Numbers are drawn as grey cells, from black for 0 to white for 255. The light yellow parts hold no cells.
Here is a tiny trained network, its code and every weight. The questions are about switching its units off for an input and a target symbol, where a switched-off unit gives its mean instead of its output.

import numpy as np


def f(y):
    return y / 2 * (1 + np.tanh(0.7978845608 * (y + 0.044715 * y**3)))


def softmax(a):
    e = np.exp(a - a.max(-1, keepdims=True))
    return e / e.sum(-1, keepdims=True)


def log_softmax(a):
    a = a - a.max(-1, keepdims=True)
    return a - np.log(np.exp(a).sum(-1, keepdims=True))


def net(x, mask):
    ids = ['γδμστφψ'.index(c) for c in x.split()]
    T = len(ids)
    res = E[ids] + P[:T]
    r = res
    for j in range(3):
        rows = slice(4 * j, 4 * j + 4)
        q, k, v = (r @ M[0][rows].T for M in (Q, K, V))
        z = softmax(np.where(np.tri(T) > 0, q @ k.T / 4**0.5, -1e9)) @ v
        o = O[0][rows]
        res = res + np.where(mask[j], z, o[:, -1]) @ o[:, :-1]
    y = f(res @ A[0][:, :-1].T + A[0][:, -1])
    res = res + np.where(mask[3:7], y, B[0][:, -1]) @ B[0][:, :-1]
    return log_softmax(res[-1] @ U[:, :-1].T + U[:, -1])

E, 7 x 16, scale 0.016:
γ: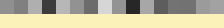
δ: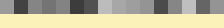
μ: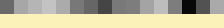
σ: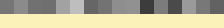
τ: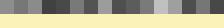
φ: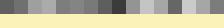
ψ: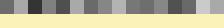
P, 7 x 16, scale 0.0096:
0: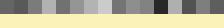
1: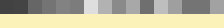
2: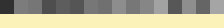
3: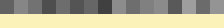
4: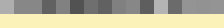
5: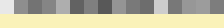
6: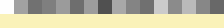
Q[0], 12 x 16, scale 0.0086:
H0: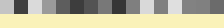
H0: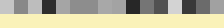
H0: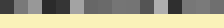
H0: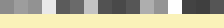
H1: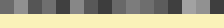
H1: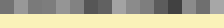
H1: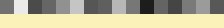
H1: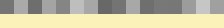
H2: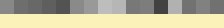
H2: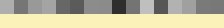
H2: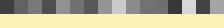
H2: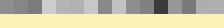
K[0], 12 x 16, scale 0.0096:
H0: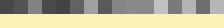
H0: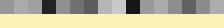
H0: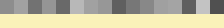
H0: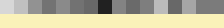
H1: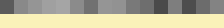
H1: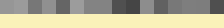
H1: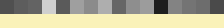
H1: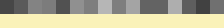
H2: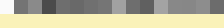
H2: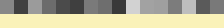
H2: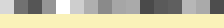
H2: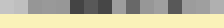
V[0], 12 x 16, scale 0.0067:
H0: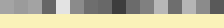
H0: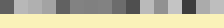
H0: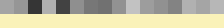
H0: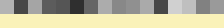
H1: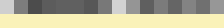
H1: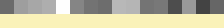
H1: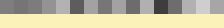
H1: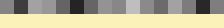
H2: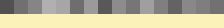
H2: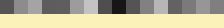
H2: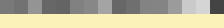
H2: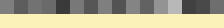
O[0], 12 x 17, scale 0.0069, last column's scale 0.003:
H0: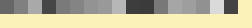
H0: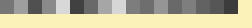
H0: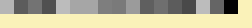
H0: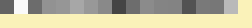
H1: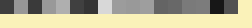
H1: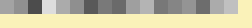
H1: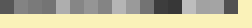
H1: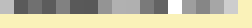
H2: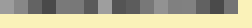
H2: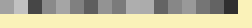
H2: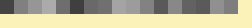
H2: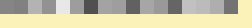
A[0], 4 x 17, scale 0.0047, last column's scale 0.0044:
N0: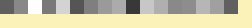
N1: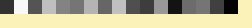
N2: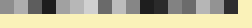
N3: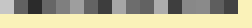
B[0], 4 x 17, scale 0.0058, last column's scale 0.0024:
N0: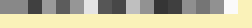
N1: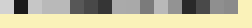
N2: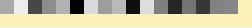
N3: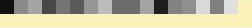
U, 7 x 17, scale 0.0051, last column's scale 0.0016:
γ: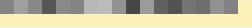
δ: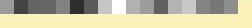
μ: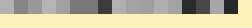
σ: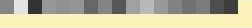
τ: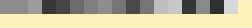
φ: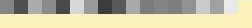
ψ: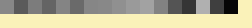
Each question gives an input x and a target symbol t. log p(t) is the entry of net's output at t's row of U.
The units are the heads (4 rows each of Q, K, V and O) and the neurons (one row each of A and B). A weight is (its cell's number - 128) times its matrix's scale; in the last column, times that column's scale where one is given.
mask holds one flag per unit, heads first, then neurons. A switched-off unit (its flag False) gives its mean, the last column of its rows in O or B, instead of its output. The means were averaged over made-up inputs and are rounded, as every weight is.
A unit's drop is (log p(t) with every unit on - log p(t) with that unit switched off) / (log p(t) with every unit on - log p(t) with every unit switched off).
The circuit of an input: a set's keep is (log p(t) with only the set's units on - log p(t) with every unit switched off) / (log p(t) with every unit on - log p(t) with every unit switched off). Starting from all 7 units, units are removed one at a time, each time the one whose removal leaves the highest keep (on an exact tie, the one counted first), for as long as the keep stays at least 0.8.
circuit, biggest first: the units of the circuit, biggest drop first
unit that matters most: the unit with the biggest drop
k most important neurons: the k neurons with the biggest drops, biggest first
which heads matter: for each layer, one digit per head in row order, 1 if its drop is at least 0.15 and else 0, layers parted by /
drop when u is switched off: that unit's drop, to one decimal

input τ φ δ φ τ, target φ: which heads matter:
011
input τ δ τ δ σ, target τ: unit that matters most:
H1
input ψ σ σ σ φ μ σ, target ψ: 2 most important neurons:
[N3 N1]
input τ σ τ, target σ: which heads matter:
101
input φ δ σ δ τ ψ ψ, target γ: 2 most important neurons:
[N2 N3]
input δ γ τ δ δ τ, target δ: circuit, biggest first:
[H1 H2]
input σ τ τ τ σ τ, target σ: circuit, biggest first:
[H2 H1]
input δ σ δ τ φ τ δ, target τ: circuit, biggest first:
[H0 H1 H2]
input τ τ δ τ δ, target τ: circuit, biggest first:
[H0 H1]
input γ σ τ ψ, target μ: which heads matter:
100
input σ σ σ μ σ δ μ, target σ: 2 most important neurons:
[N0 N1]
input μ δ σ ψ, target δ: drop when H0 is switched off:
1.2
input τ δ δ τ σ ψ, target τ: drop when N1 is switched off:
0.0
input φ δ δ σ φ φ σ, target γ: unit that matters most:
N2
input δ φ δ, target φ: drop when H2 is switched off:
0.3
